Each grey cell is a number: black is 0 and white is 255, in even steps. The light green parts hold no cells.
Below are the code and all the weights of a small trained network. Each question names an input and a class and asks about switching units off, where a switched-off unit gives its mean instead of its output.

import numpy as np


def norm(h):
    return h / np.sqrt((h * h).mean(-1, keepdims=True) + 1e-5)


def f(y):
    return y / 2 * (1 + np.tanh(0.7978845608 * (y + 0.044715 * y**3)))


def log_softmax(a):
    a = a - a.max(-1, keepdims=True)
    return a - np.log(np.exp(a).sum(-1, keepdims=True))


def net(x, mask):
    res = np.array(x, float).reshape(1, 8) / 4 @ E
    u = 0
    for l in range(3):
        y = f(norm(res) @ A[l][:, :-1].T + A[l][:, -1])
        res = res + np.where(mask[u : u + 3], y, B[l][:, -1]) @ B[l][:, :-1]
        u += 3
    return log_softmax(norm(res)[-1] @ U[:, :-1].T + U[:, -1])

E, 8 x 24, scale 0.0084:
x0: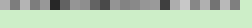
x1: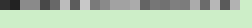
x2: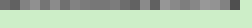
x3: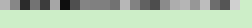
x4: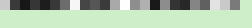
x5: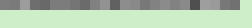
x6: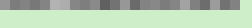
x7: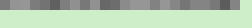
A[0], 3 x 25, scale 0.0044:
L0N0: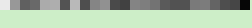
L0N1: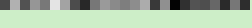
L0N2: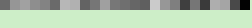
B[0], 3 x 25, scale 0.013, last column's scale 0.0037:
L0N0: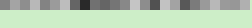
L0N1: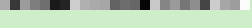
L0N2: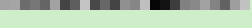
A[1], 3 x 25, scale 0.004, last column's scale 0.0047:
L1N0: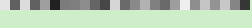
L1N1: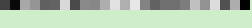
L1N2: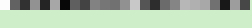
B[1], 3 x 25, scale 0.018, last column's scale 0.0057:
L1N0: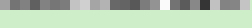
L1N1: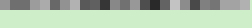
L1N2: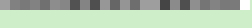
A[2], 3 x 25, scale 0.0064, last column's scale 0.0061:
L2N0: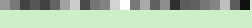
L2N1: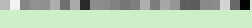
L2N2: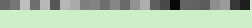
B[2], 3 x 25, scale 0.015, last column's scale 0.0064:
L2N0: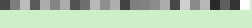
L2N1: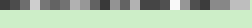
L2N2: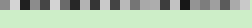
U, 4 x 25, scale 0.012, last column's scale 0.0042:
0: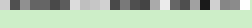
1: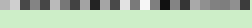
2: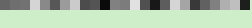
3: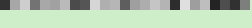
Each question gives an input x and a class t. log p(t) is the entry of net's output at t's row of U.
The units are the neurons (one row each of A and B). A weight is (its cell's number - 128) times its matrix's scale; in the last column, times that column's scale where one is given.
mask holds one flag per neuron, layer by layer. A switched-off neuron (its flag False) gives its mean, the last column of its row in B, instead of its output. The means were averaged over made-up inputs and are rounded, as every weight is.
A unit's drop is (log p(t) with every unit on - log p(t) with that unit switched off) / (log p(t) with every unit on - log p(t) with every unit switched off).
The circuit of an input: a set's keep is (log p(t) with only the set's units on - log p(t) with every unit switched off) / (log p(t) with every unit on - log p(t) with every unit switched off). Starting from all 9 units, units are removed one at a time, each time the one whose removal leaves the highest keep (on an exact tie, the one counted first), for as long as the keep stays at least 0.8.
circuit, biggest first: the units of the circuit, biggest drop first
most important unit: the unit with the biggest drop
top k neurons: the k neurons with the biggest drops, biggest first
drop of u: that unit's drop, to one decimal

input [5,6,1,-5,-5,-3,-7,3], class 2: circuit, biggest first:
L1N1
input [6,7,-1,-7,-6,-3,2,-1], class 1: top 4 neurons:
L0N1, L2N2, L2N0, L2N1
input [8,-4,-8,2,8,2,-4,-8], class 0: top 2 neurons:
L1N0, L0N2
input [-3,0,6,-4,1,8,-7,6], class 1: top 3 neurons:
L0N2, L1N0, L2N2
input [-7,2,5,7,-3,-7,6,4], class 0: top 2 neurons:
L0N1, L2N2
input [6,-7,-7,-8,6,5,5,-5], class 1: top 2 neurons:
L2N2, L0N1
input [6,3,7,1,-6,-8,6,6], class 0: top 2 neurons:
L1N0, L2N0
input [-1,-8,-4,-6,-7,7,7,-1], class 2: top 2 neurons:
L2N1, L2N0
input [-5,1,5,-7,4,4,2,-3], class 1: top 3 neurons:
L0N2, L2N2, L1N0
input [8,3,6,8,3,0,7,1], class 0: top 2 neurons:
L1N0, L2N2
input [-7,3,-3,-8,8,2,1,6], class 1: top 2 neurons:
L2N2, L0N2
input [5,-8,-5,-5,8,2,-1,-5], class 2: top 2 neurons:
L2N1, L0N0
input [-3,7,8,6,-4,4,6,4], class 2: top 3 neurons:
L1N1, L2N2, L0N2
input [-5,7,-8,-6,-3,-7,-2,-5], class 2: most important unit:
L1N1
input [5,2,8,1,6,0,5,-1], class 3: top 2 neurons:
L2N0, L0N1
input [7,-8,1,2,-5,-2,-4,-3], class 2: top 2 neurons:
L2N1, L0N1
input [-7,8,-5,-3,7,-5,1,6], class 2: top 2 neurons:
L1N1, L1N0
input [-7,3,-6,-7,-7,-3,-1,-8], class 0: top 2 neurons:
L2N0, L0N1
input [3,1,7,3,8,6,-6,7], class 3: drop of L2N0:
0.5
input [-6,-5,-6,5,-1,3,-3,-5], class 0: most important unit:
L0N1
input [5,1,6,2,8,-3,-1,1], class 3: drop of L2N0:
0.8
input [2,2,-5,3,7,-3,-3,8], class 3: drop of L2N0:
0.6
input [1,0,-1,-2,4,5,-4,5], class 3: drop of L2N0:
1.0
